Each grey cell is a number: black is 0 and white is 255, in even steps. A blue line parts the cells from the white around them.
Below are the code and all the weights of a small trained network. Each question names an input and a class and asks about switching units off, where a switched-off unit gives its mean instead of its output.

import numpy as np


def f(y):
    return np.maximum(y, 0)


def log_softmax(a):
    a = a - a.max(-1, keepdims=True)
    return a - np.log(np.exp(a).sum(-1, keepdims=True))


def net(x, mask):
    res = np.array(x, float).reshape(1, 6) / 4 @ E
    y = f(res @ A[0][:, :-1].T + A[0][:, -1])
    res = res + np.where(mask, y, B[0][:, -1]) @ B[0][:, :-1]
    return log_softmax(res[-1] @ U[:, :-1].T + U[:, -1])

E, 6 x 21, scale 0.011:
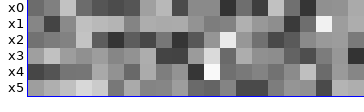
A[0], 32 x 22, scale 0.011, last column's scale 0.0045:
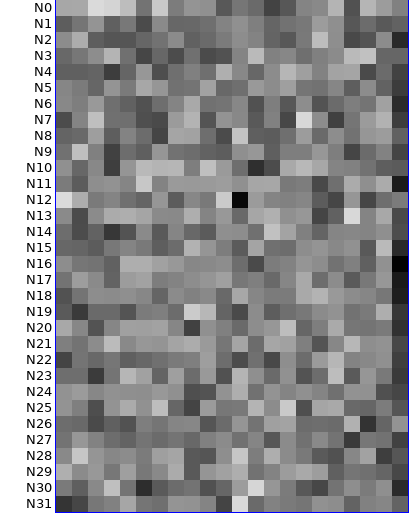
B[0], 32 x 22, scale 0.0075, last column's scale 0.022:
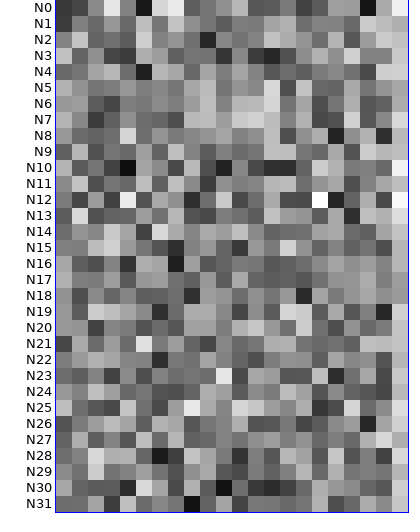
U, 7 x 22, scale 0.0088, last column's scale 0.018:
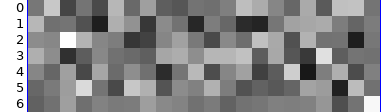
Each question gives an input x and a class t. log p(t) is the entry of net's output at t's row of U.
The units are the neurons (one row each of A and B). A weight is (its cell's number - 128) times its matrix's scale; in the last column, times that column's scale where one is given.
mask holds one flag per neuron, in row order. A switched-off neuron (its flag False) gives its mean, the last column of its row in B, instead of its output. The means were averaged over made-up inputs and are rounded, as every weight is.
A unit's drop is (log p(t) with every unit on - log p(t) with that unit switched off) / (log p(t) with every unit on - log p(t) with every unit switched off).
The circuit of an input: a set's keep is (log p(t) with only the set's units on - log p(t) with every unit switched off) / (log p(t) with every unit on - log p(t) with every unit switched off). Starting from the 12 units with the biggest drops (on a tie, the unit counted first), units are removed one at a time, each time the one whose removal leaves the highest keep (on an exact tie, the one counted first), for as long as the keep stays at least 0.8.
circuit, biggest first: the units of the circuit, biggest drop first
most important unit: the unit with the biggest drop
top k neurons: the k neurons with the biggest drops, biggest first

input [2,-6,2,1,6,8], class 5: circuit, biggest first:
(N0)
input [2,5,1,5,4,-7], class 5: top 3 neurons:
(N26, N14, N4)
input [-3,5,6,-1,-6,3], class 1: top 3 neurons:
(N30, N3, N23)
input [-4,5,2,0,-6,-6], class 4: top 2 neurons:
(N12, N0)
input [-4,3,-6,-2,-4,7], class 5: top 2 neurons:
(N0, N30)
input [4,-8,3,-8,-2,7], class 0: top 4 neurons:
(N2, N9, N27, N28)
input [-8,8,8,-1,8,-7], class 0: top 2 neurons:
(N13, N21)
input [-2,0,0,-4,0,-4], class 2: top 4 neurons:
(N0, N19, N15, N22)
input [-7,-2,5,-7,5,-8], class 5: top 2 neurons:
(N26, N4)
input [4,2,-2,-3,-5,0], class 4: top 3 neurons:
(N12, N25, N20)
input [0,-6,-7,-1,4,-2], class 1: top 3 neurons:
(N10, N13, N21)
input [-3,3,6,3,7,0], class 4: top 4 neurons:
(N23, N31, N10, N16)
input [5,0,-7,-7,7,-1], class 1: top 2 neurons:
(N10, N12)
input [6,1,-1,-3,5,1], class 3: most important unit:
N7
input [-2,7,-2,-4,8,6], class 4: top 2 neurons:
(N23, N31)
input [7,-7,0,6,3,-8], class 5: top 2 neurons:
(N26, N14)
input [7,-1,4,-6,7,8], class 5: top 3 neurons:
(N0, N12, N25)
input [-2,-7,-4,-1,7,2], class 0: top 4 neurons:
(N12, N2, N9, N1)
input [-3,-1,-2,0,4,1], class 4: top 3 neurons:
(N7, N23, N31)
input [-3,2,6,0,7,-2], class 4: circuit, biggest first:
(N23)
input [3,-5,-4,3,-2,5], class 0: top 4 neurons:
(N9, N2, N26, N4)
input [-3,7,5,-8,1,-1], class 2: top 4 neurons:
(N19, N15, N2, N9)
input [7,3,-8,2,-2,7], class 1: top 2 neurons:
(N10, N16)
